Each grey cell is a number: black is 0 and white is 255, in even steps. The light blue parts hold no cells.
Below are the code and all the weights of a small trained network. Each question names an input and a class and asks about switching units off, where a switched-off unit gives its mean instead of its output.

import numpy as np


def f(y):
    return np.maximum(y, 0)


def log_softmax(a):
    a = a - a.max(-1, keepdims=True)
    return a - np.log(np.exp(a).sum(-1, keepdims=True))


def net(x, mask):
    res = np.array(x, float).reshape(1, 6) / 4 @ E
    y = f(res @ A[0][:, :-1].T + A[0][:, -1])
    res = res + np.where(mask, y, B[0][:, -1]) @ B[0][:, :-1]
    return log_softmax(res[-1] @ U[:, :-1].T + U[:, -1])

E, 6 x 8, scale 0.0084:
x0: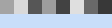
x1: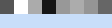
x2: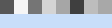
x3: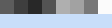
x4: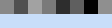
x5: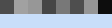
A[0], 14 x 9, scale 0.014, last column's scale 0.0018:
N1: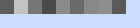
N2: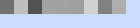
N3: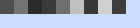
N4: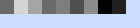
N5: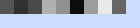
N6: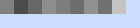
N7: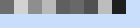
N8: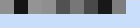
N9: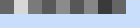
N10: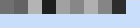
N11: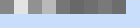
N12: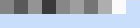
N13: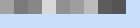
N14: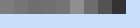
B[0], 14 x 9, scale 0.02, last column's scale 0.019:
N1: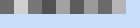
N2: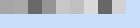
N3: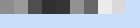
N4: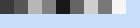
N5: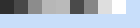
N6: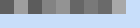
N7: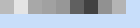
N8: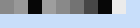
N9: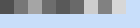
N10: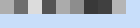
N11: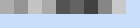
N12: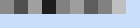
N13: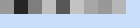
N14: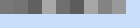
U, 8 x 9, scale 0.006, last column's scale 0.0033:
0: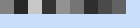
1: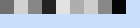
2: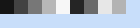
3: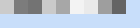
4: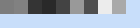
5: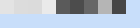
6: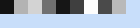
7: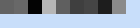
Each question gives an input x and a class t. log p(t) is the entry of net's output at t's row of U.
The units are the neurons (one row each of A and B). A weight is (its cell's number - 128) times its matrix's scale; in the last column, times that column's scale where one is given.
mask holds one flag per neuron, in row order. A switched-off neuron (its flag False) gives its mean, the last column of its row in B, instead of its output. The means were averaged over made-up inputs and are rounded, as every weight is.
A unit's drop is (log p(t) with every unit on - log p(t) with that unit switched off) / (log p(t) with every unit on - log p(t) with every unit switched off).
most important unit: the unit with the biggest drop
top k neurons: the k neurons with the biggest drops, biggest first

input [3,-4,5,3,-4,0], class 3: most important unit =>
N2
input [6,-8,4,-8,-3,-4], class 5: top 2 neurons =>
[N11, N7]
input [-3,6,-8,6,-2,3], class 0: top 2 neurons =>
[N10, N12]
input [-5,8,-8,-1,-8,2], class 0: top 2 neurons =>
[N10, N12]
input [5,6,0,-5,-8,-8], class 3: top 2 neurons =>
[N2, N13]
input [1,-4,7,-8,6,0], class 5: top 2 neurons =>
[N7, N11]
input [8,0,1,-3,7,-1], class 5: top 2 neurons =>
[N7, N11]
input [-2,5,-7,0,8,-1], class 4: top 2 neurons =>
[N3, N12]
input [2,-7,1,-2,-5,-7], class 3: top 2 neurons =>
[N13, N2]
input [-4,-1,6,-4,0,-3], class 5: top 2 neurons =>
[N7, N11]
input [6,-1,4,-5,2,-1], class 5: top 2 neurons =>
[N11, N7]
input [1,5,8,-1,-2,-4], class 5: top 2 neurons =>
[N7, N11]
